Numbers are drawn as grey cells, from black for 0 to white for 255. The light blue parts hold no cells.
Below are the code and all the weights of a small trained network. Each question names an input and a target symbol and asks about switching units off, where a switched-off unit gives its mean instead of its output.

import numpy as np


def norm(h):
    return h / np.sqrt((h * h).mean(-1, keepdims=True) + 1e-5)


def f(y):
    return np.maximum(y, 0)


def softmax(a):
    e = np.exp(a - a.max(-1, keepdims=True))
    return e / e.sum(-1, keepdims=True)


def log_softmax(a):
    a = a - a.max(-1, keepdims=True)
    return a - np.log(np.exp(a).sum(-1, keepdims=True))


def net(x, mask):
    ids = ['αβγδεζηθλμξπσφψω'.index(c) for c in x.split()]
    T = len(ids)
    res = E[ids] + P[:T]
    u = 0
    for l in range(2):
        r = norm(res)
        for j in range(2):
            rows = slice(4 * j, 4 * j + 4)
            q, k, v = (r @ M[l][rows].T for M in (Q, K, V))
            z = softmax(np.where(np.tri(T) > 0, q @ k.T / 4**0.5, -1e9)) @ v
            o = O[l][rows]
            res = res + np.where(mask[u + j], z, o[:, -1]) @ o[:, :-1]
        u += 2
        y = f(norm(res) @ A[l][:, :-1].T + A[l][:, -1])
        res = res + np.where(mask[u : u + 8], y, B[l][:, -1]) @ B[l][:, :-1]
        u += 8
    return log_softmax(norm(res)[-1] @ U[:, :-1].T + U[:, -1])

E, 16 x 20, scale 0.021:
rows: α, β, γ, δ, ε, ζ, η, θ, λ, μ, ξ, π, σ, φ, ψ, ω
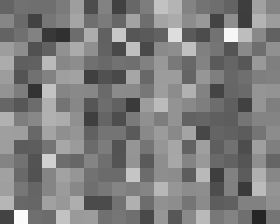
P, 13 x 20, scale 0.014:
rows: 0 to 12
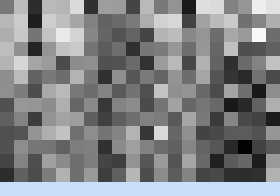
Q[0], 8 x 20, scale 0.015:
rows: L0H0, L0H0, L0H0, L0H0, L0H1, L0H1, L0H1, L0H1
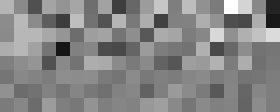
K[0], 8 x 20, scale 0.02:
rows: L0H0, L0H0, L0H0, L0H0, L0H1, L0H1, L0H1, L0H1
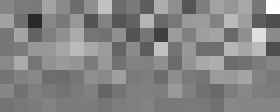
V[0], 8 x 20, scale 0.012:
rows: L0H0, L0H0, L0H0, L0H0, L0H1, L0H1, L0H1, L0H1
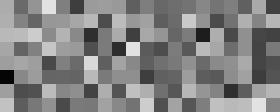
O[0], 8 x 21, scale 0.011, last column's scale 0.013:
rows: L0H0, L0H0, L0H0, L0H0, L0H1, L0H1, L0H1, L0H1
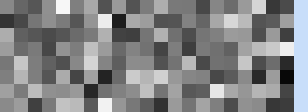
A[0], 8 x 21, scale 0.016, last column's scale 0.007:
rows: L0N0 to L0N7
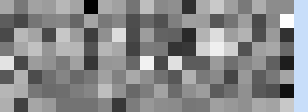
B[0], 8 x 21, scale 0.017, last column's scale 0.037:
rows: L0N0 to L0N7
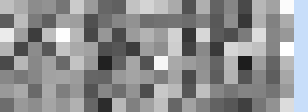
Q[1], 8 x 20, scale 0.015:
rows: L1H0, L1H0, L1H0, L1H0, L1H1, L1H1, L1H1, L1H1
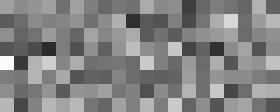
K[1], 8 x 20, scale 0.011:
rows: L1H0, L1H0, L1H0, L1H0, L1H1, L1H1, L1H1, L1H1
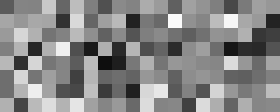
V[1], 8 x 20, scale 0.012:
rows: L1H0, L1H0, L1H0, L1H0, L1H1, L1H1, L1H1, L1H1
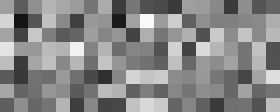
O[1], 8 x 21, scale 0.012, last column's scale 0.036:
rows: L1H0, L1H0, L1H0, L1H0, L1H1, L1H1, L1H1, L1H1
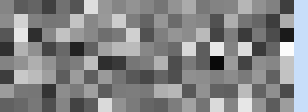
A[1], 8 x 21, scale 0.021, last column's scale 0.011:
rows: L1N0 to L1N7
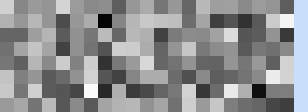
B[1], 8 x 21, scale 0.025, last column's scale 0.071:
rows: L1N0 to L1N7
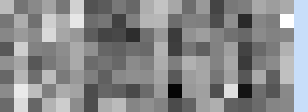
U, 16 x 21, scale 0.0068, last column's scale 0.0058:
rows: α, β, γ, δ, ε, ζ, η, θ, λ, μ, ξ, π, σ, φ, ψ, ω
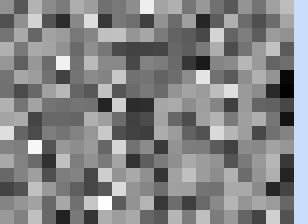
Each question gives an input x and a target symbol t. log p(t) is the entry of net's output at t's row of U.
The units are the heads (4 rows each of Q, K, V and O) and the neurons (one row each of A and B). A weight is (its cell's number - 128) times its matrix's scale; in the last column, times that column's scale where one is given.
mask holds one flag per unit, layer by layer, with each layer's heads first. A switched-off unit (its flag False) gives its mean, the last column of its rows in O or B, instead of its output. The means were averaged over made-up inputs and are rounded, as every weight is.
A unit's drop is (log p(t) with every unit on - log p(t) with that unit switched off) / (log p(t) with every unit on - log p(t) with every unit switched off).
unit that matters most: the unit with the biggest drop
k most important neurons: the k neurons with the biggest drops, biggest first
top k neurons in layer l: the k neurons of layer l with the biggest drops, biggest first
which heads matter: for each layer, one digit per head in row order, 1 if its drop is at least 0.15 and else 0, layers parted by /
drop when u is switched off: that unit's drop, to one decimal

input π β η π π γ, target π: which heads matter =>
11 / 11
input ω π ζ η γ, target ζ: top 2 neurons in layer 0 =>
[L0N3; L0N0]
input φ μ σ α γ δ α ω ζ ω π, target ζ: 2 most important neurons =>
[L1N1; L0N0]
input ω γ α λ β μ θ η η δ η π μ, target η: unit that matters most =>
L0H0
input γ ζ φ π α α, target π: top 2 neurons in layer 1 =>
[L1N1; L1N5]
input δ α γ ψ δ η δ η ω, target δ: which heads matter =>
11 / 10
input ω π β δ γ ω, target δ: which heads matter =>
11 / 11
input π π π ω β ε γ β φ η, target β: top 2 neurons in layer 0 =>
[L0N5; L0N0]
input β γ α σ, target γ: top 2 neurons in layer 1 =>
[L1N7; L1N1]
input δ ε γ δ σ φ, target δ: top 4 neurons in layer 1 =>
[L1N2; L1N1; L1N5; L1N4]
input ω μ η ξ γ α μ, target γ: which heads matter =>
11 / 01
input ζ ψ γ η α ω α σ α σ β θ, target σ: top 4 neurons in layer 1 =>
[L1N1; L1N3; L1N0; L1N5]
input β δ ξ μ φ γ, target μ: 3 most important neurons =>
[L0N3; L0N0; L1N1]
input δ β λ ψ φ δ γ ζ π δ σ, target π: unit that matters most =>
L0H0
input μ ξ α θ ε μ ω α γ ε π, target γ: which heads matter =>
10 / 01
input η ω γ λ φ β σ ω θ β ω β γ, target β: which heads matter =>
01 / 00
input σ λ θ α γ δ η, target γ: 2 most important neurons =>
[L0N3; L1N7]
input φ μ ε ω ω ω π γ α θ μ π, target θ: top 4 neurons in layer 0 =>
[L0N0; L0N3; L0N4; L0N7]
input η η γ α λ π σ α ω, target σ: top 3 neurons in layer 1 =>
[L1N1; L1N3; L1N0]
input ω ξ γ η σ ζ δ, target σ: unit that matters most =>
L0H1
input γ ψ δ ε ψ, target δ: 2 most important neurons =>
[L0N3; L1N2]
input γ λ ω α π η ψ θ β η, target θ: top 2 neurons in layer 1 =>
[L1N1; L1N3]
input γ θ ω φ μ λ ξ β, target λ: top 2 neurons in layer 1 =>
[L1N1; L1N0]
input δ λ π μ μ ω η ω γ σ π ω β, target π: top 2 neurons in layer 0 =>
[L0N0; L0N3]
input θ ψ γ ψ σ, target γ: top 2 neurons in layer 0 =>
[L0N3; L0N6]
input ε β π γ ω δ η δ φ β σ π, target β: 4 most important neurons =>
[L0N5; L0N0; L1N1; L0N3]
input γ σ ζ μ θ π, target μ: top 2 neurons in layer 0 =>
[L0N0; L0N7]
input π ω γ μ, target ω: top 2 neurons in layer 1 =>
[L1N1; L1N3]
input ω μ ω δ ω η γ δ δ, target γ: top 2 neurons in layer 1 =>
[L1N7; L1N1]
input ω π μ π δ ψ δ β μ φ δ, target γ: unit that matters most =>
L0N3
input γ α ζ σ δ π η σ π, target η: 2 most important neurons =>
[L0N0; L1N1]
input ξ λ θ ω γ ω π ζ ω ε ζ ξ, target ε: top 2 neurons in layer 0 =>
[L0N0; L0N3]
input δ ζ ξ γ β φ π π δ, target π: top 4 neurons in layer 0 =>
[L0N0; L0N1; L0N3; L0N4]
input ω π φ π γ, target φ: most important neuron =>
[L0N0]
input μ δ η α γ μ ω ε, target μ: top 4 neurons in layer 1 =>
[L1N1; L1N5; L1N0; L1N3]
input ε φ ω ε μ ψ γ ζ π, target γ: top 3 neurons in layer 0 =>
[L0N3; L0N0; L0N1]
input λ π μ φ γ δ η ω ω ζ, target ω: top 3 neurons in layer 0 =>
[L0N0; L0N3; L0N7]
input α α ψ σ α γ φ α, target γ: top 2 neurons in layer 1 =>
[L1N7; L1N0]
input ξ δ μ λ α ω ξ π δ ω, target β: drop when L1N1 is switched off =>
0.2
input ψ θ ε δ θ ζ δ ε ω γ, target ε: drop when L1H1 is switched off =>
1.0
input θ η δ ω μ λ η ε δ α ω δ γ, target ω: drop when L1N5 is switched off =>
0.4
